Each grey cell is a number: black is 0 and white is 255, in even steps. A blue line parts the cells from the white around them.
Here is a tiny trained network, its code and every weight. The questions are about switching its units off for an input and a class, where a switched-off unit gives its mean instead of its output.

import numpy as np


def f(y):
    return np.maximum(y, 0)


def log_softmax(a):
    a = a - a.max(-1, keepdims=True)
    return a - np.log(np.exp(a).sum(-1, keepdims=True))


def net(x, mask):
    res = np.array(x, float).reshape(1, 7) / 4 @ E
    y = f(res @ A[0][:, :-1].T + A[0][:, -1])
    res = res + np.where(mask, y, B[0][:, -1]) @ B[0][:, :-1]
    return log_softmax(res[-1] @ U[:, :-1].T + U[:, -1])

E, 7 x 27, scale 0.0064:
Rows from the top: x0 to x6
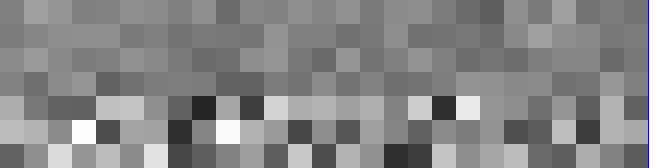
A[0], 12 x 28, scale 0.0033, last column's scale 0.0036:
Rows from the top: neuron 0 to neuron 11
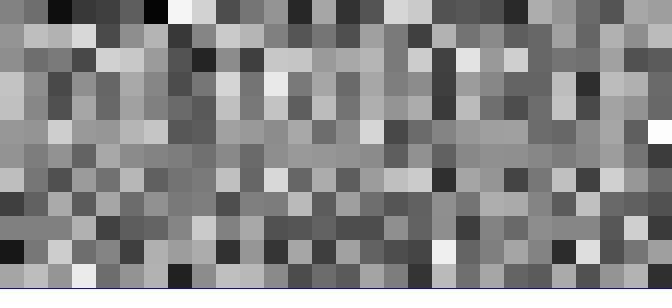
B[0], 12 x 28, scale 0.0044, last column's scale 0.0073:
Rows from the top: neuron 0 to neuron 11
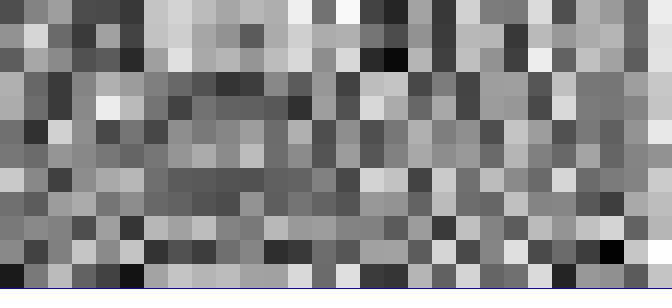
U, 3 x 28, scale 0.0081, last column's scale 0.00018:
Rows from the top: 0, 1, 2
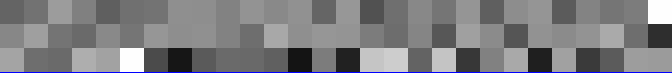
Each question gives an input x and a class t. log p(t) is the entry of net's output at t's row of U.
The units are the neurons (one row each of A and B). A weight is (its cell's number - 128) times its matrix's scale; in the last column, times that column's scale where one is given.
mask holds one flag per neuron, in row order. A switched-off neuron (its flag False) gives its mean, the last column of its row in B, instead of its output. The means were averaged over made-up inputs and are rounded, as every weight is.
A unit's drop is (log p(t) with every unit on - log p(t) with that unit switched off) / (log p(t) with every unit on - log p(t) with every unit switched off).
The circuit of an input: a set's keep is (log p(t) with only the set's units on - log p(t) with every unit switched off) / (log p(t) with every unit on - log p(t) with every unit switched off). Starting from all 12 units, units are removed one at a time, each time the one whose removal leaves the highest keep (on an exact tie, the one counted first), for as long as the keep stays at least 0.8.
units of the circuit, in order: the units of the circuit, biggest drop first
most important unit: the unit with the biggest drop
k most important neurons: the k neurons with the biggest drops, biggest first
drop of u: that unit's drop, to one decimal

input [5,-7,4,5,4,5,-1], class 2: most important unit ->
neuron 4
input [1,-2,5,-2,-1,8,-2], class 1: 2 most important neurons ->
neuron 11; neuron 1
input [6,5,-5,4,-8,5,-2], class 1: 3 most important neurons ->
neuron 1; neuron 9; neuron 5
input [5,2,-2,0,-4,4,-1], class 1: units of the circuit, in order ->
neuron 1; neuron 10
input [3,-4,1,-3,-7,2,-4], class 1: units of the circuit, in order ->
neuron 9; neuron 5
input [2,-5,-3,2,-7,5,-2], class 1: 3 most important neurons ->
neuron 1; neuron 9; neuron 5
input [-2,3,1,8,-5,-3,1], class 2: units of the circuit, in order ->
neuron 10; neuron 2
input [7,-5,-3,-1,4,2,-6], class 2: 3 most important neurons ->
neuron 7; neuron 4; neuron 3
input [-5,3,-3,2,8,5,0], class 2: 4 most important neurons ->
neuron 4; neuron 7; neuron 3; neuron 0
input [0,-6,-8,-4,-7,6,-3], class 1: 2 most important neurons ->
neuron 1; neuron 9
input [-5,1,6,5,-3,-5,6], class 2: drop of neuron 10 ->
0.1
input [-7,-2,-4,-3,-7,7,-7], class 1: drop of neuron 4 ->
0.0
